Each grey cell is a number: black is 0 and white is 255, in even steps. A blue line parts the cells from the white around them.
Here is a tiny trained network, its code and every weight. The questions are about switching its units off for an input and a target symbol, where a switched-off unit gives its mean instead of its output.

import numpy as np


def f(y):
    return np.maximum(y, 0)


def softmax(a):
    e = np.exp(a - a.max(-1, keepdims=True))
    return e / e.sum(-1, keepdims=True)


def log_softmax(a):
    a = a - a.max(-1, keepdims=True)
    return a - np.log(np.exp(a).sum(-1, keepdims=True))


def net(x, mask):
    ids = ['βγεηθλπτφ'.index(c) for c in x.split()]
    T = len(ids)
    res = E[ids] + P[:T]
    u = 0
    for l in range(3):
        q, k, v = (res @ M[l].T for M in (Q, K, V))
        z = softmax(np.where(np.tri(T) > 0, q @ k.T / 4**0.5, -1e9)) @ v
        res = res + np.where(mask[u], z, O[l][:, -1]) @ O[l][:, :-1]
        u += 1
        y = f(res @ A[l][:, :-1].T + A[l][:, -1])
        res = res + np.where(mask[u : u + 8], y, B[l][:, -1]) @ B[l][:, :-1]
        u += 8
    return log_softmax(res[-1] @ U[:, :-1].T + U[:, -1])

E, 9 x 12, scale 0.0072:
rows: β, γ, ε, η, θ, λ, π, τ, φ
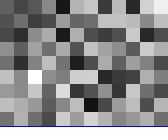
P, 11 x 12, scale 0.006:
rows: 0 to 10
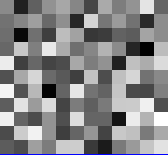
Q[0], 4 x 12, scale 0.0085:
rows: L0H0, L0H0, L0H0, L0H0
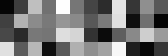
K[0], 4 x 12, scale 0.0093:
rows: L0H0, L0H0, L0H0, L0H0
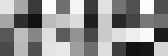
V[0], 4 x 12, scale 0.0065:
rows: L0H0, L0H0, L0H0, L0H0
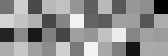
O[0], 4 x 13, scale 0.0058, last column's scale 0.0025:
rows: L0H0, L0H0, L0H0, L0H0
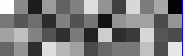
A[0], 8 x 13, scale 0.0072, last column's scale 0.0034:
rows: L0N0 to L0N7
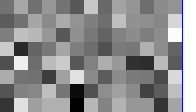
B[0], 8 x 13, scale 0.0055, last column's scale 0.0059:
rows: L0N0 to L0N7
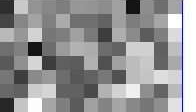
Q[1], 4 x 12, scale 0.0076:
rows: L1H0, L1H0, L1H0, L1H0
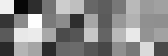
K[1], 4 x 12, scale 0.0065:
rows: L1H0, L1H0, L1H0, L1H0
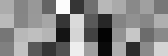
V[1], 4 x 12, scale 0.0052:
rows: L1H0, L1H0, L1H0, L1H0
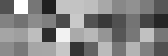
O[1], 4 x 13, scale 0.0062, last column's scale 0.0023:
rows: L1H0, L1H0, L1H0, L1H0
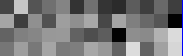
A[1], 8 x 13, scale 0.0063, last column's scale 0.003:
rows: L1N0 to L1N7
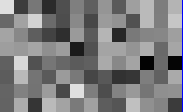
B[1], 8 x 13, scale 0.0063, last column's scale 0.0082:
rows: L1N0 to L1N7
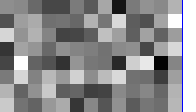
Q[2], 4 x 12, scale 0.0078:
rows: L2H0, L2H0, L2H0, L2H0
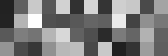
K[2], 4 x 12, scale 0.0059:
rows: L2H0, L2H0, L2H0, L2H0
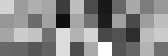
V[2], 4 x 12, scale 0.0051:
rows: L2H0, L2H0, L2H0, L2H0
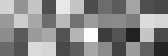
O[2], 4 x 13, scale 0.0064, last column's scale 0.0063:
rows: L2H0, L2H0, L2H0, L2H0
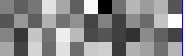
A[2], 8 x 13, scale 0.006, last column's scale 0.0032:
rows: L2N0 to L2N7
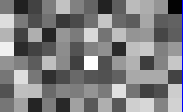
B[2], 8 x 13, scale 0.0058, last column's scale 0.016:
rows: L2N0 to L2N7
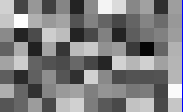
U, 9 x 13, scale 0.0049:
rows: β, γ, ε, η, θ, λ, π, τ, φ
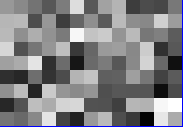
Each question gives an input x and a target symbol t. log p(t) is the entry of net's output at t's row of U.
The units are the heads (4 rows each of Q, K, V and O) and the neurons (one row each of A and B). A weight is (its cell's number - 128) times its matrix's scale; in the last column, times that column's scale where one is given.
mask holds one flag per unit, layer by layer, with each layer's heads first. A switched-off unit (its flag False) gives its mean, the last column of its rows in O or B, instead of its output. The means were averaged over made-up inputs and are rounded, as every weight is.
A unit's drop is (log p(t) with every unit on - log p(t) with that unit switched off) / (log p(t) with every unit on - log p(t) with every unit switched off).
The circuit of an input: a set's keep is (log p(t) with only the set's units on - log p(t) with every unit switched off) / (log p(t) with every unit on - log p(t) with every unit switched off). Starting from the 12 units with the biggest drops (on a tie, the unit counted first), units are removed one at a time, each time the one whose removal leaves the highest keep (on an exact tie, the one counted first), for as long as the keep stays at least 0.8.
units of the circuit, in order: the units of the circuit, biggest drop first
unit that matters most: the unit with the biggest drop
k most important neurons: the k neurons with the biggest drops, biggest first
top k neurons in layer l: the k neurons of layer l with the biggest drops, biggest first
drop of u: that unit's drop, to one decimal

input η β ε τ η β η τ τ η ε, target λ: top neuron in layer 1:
(L1N0)
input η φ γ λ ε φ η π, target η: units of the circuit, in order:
(L2H0; L1H0; L2N2)
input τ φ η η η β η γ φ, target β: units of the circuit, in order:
(L0H0; L2H0; L1H0)
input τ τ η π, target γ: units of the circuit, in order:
(L2H0; L2N4; L0H0)
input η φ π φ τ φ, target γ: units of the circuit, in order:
(L2H0; L2N4)
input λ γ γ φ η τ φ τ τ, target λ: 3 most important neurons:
(L1N0; L2N7; L2N5)
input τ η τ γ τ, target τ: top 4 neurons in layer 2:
(L2N7; L2N6; L2N3; L2N0)
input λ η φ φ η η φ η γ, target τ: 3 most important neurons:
(L2N7; L2N6; L2N3)
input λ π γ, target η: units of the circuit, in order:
(L2N0; L0H0; L2H0; L1N1)
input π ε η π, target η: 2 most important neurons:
(L2N2; L2N6)
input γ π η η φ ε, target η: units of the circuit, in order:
(L2H0; L1H0; L2N2; L0N6)
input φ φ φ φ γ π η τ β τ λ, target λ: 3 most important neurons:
(L1N0; L0N3; L2N3)
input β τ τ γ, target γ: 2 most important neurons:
(L2N4; L2N7)
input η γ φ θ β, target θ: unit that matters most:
L0H0
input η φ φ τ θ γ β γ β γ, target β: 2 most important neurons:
(L2N6; L1N1)
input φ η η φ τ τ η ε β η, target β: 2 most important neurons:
(L2N6; L0N5)
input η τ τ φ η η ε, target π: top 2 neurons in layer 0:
(L0N7; L0N1)
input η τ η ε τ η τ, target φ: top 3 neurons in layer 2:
(L2N2; L2N3; L2N7)
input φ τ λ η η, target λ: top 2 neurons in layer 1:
(L1N0; L1N1)
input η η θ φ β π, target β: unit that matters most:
L2N6
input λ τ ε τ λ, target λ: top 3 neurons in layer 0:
(L0N3; L0N5; L0N7)
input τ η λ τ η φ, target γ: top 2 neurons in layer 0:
(L0N2; L0N7)
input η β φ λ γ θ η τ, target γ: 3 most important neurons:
(L0N2; L2N4; L2N7)
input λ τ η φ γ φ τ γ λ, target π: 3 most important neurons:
(L2N3; L0N7; L0N3)
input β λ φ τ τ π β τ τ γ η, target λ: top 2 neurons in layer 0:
(L0N3; L0N7)
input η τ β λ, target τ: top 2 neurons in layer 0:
(L0N2; L0N4)
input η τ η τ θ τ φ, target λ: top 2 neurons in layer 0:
(L0N5; L0N7)
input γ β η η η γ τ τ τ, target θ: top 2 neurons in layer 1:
(L1N2; L1N0)
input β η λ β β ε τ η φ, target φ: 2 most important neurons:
(L2N2; L2N3)
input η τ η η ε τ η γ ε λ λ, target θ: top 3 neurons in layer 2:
(L2N1; L2N7; L2N6)
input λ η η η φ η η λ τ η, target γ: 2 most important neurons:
(L1N6; L2N4)
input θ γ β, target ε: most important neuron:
(L2N7)
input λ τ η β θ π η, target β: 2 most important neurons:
(L1N1; L1N5)
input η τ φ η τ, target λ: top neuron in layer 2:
(L2N7)
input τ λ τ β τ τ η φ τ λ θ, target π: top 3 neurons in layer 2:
(L2N3; L2N1; L2N7)
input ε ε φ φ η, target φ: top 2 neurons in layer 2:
(L2N2; L2N3)
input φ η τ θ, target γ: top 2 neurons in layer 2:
(L2N4; L2N7)
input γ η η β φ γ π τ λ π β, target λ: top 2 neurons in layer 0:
(L0N3; L0N7)
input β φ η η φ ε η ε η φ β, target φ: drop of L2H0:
0.4
